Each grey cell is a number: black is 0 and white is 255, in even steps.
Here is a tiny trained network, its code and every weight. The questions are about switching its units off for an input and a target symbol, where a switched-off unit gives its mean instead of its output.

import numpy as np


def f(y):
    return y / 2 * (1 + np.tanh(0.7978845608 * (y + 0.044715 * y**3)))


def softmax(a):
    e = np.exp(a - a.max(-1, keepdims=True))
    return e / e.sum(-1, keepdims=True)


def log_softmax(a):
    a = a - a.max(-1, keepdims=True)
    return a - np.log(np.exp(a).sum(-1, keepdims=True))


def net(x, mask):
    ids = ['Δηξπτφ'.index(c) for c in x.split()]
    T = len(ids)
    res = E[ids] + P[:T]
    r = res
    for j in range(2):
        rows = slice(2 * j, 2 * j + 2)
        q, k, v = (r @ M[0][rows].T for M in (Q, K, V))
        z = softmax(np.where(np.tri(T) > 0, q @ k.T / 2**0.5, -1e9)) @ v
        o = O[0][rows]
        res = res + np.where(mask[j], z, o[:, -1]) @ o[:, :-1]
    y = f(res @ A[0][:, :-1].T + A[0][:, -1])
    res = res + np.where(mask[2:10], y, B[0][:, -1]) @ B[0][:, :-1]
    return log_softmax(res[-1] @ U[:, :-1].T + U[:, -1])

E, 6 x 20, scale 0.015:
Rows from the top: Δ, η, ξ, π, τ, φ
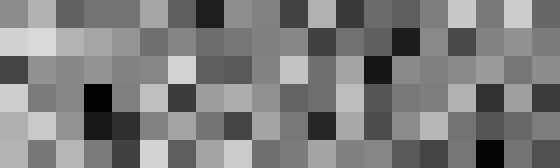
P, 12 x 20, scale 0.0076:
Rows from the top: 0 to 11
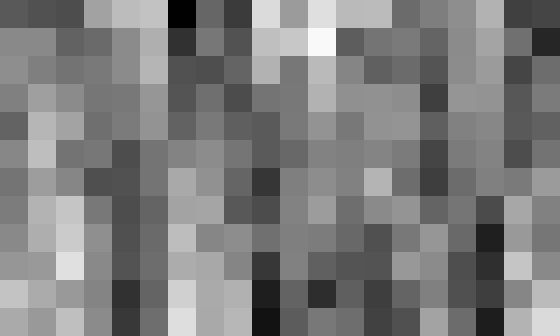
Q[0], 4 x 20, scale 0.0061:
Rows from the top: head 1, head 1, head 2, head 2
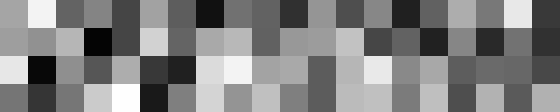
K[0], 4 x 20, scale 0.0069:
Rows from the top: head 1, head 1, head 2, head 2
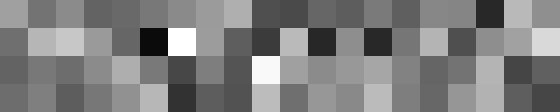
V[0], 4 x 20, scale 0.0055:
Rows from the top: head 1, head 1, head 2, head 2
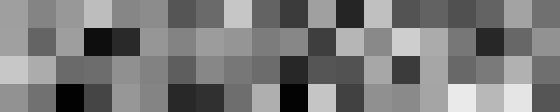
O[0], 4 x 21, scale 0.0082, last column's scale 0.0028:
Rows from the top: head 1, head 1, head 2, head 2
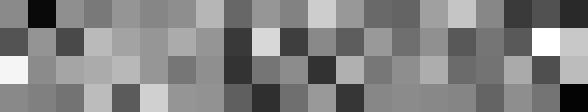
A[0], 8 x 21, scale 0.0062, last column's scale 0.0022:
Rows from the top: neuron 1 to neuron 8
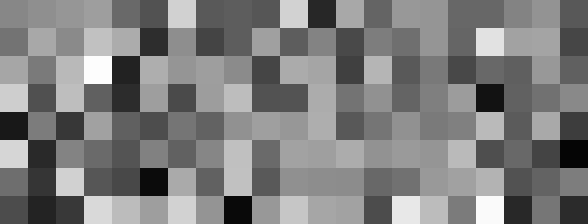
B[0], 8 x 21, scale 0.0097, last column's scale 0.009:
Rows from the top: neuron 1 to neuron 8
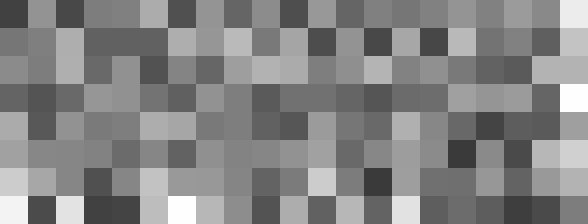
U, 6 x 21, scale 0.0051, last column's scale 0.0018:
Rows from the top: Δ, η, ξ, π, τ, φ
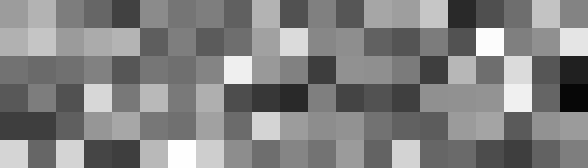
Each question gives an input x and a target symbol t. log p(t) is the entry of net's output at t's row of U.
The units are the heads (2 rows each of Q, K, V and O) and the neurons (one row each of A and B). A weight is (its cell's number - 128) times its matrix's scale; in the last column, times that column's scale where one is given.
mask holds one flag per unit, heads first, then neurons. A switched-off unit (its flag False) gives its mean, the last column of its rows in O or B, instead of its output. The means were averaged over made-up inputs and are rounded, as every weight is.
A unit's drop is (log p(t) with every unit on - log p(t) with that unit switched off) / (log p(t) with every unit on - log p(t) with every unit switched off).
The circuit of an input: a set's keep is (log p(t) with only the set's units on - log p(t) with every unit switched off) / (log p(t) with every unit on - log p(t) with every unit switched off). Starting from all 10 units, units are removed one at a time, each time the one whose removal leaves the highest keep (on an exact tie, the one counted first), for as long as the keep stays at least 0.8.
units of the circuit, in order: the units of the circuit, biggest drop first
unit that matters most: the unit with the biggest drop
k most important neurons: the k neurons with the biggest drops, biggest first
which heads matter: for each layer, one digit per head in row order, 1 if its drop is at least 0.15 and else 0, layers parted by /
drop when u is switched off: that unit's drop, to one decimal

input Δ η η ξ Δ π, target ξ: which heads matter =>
10
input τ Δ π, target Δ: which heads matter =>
10
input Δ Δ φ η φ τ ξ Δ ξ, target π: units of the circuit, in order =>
[neuron 1]
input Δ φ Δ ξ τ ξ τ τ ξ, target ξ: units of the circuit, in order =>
[head 1; neuron 2; head 2; neuron 6]
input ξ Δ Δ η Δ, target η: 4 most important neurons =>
[neuron 1; neuron 6; neuron 2; neuron 5]
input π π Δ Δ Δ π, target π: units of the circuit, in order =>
[head 2; neuron 4]
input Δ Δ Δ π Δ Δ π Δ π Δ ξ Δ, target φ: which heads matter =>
11
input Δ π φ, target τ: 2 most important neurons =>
[neuron 4; neuron 3]
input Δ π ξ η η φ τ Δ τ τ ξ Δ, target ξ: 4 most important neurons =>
[neuron 2; neuron 6; neuron 7; neuron 3]
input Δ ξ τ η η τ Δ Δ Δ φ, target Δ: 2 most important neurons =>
[neuron 2; neuron 3]
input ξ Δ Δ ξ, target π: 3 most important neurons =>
[neuron 1; neuron 6; neuron 2]
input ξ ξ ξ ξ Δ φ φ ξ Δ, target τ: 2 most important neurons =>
[neuron 8; neuron 6]
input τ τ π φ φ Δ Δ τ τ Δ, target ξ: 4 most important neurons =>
[neuron 2; neuron 6; neuron 7; neuron 5]
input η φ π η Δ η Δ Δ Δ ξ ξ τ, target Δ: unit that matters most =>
neuron 4
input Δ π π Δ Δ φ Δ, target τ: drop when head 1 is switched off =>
1.0
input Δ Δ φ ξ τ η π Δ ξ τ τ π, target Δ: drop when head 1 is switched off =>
1.0
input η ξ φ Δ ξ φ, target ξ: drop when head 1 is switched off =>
0.4
